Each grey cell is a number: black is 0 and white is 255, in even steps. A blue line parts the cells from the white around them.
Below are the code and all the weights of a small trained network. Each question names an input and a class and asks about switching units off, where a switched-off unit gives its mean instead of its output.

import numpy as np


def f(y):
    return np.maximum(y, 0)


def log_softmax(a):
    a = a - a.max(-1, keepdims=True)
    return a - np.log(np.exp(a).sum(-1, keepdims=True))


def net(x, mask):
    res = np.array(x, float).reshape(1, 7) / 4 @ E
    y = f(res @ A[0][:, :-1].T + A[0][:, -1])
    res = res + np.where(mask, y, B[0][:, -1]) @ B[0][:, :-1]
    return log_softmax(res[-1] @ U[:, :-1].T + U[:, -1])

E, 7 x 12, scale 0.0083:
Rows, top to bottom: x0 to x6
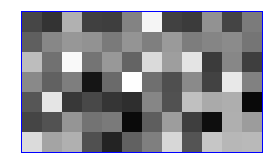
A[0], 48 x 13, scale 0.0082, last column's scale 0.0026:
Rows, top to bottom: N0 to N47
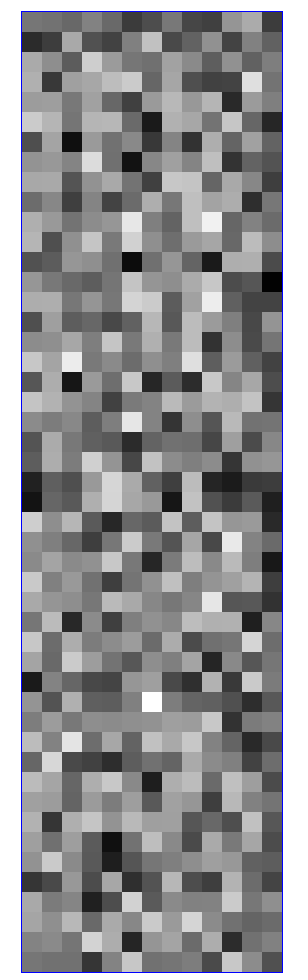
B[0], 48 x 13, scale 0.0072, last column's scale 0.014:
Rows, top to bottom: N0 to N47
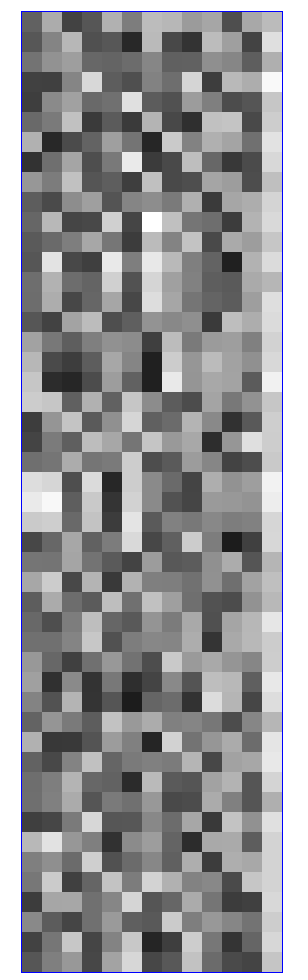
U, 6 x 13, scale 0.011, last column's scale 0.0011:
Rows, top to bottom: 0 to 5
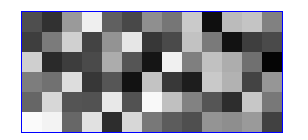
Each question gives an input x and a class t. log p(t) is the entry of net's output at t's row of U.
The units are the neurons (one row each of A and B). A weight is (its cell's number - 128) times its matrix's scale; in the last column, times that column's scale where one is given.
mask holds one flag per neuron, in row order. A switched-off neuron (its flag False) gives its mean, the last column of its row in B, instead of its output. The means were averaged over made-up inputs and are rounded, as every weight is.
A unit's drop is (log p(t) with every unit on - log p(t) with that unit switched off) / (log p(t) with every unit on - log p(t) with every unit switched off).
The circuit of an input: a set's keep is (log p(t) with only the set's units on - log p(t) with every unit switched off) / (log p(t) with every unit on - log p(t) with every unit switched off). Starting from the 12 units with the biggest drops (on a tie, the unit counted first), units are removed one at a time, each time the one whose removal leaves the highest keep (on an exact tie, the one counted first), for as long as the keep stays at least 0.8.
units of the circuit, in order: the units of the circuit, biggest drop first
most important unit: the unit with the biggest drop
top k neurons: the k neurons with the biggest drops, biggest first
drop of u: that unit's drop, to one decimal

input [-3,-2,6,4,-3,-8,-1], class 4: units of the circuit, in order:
(N10)
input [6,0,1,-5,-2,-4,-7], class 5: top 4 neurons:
(N24; N23; N5; N38)
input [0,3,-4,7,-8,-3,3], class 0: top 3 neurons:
(N3; N40; N31)
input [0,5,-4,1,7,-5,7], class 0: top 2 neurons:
(N30; N37)
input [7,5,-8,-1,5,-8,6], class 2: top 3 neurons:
(N18; N33; N6)
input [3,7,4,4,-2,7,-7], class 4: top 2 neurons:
(N12; N43)
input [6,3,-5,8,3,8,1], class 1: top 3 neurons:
(N47; N26; N44)
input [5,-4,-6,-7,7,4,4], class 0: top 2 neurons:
(N21; N42)
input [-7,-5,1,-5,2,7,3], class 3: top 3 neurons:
(N5; N8; N38)
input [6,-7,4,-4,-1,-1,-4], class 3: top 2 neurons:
(N34; N1)
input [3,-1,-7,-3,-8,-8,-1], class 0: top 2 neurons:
(N3; N40)
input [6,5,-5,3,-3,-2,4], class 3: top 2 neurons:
(N1; N41)
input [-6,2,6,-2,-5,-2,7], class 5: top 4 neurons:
(N19; N25; N28; N18)
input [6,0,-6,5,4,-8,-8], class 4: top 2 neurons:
(N10; N14)
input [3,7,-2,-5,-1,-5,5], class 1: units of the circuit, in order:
(N7)
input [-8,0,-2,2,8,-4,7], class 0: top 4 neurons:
(N30; N37; N42; N9)
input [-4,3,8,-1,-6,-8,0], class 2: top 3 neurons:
(N36; N17; N45)
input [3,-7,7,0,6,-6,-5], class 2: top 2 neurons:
(N36; N17)
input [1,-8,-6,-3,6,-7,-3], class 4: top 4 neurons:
(N10; N14; N3; N13)
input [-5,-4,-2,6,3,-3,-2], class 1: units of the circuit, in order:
(N26)
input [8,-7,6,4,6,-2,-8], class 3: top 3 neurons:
(N34; N1; N25)
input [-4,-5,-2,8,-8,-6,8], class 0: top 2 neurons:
(N3; N31)
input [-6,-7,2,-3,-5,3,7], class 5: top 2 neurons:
(N25; N28)
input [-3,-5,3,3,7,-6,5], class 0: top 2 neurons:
(N30; N37)
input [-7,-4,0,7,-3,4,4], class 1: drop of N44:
0.6
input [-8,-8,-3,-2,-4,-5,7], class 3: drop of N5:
0.4
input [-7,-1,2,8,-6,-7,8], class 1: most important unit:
N44
